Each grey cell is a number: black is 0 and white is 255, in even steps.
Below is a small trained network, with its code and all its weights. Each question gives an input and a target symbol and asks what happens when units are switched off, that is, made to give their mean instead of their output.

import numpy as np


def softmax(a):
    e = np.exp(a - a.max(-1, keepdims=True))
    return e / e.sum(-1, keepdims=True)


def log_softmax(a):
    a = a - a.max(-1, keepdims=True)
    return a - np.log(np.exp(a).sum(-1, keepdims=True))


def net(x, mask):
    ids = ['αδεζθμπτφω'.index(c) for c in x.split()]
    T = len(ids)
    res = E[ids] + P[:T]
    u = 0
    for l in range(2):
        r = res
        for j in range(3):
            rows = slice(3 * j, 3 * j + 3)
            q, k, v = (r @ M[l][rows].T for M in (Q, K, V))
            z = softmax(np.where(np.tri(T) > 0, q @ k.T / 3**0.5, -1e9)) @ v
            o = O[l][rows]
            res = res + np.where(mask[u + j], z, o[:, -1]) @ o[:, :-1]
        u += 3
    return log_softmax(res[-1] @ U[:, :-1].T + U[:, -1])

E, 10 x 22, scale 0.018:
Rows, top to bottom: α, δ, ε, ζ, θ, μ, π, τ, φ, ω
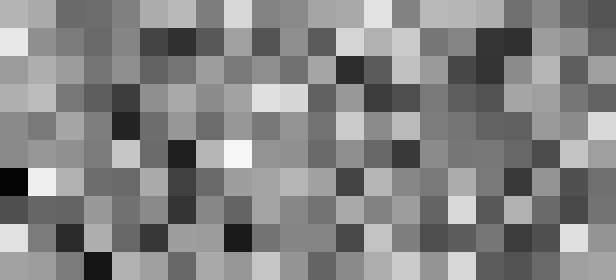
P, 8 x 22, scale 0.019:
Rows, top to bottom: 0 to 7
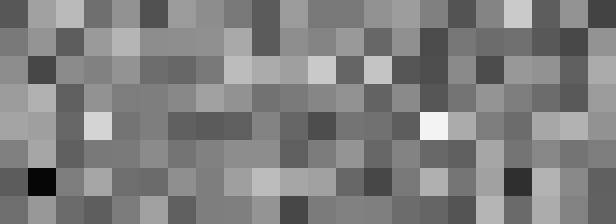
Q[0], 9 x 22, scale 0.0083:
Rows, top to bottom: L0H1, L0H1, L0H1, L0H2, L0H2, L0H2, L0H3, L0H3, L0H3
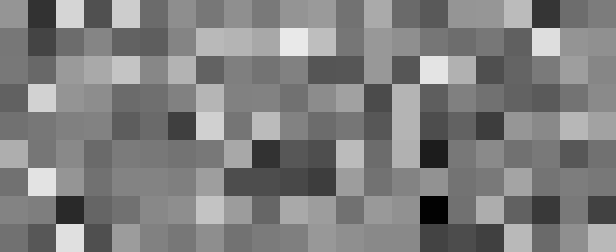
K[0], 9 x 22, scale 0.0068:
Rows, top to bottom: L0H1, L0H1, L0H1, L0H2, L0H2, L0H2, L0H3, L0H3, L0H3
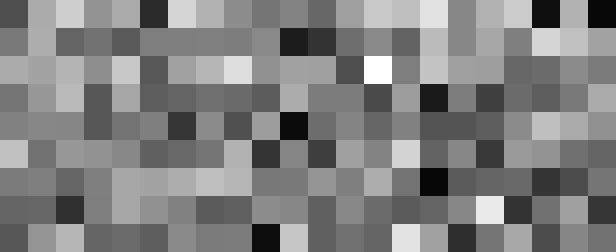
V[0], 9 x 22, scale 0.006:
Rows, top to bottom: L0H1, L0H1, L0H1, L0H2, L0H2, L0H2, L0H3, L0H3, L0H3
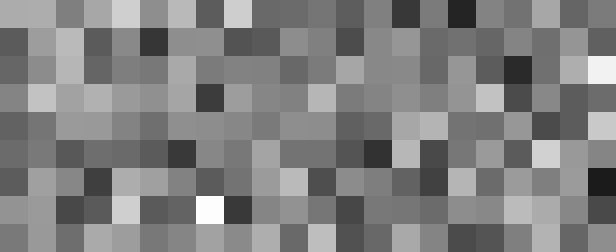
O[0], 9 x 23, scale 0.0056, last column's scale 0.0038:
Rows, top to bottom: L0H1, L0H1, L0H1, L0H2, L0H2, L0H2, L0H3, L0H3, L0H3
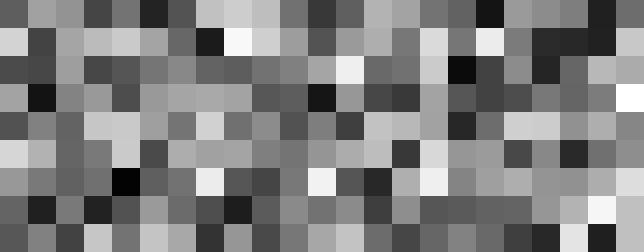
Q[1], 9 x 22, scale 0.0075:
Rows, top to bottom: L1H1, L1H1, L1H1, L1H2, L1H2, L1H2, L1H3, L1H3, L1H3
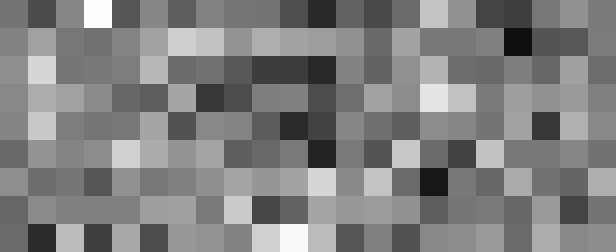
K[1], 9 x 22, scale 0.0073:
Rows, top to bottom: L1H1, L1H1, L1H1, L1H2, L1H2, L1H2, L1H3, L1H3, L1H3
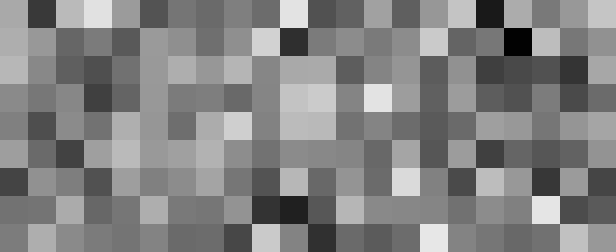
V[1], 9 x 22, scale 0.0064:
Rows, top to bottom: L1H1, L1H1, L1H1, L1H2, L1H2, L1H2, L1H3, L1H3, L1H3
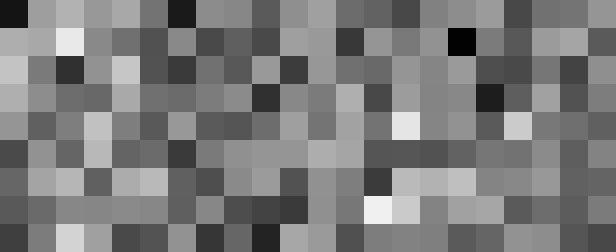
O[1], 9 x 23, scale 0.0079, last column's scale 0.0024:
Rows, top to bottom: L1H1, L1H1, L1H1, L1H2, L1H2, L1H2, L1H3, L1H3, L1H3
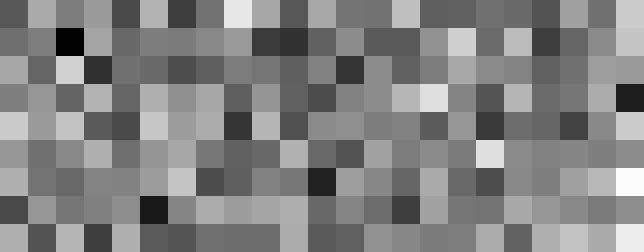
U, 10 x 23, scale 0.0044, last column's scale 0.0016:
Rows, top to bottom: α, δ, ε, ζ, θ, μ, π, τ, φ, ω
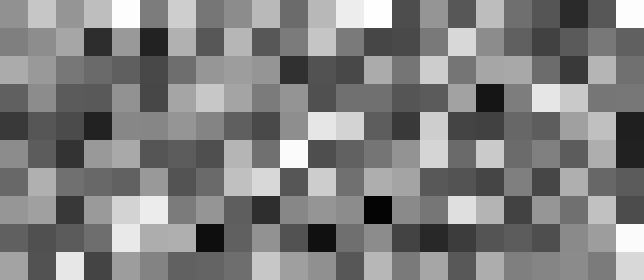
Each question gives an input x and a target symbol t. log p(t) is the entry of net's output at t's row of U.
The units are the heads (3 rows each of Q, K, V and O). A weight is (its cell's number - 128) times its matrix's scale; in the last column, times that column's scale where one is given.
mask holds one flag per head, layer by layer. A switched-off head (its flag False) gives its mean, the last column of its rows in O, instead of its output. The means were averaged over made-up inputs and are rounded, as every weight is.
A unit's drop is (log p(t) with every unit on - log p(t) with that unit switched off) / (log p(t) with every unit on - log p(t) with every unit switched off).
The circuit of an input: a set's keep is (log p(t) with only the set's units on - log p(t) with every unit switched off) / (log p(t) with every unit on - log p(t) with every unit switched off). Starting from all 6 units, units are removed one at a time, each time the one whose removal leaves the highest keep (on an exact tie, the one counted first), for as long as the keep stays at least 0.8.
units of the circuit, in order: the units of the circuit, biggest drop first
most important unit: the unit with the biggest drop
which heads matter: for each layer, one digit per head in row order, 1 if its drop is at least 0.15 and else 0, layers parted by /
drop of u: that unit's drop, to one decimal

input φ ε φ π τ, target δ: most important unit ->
L1H3
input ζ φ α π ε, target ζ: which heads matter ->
100 / 000
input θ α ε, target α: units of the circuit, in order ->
L0H3, L0H1
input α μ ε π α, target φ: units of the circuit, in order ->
L0H3, L0H2
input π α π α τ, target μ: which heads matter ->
000 / 010
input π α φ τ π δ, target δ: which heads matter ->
010 / 100
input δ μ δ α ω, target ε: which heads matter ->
000 / 110
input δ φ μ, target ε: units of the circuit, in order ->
L1H2, L0H3
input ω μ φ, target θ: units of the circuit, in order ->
L0H3, L1H2
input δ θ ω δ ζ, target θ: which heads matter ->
100 / 001
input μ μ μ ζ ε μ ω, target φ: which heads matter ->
001 / 000
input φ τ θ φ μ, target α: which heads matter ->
001 / 000
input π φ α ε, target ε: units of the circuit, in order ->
L0H2, L1H1
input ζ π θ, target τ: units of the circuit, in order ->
L1H1, L1H3
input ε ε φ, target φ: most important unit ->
L0H3
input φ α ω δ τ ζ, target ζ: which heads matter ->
100 / 100
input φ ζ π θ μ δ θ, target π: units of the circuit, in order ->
L1H1, L1H3
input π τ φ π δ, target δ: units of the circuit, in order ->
L1H3, L1H1
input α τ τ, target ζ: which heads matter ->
100 / 110
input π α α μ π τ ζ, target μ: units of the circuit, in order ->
L1H2
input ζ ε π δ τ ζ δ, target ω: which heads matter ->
000 / 100
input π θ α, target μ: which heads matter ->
100 / 101
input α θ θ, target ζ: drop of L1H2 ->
0.2
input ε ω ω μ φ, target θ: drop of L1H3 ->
0.2
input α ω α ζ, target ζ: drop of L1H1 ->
0.1
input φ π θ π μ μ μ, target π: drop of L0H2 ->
0.0
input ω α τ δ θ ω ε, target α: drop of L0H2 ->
0.1
